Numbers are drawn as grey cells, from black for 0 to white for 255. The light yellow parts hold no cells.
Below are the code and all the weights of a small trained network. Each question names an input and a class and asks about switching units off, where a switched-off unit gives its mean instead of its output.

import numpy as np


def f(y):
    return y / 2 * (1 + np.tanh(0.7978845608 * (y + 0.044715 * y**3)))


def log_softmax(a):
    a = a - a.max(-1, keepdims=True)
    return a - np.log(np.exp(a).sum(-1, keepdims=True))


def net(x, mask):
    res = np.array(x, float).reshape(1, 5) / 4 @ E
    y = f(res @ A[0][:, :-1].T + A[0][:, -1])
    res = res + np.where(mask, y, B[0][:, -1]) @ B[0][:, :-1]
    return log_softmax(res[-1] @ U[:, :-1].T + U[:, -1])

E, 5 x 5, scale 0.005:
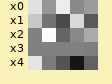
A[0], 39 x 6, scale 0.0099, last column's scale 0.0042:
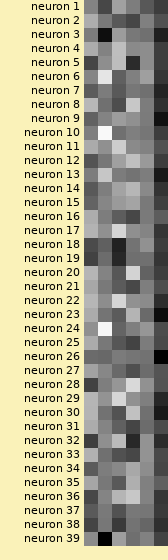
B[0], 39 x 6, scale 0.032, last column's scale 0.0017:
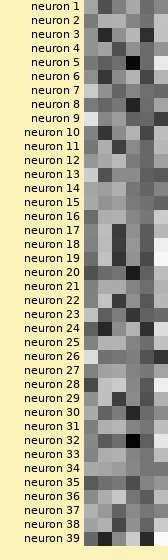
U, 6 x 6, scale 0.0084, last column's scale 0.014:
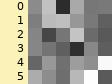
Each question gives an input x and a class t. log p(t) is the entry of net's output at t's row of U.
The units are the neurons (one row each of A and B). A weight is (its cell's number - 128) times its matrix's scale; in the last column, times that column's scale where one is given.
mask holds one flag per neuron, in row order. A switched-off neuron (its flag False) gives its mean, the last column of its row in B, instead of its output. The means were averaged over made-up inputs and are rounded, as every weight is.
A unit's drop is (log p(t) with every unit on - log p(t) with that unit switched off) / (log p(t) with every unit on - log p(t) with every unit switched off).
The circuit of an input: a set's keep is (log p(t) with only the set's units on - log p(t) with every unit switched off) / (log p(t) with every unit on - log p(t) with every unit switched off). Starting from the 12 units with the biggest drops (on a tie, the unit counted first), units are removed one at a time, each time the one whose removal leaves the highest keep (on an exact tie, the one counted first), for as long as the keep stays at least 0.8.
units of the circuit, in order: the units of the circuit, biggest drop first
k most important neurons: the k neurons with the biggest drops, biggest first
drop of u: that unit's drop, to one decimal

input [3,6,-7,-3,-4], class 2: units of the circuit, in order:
(neuron 39)
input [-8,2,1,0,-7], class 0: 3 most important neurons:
(neuron 19; neuron 18; neuron 38)
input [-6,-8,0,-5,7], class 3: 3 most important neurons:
(neuron 32; neuron 5; neuron 28)
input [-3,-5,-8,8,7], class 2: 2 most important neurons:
(neuron 39; neuron 3)
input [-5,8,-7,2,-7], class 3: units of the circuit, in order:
(neuron 20; neuron 8)
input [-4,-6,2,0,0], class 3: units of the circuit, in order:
(neuron 32; neuron 5)
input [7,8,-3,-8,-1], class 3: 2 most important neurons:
(neuron 20; neuron 8)
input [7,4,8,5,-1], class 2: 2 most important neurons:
(neuron 24; neuron 10)
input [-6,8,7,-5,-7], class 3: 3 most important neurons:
(neuron 20; neuron 8; neuron 30)
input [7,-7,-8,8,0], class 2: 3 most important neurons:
(neuron 39; neuron 3; neuron 1)
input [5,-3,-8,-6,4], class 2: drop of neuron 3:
0.1
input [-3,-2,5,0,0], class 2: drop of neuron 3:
-0.1
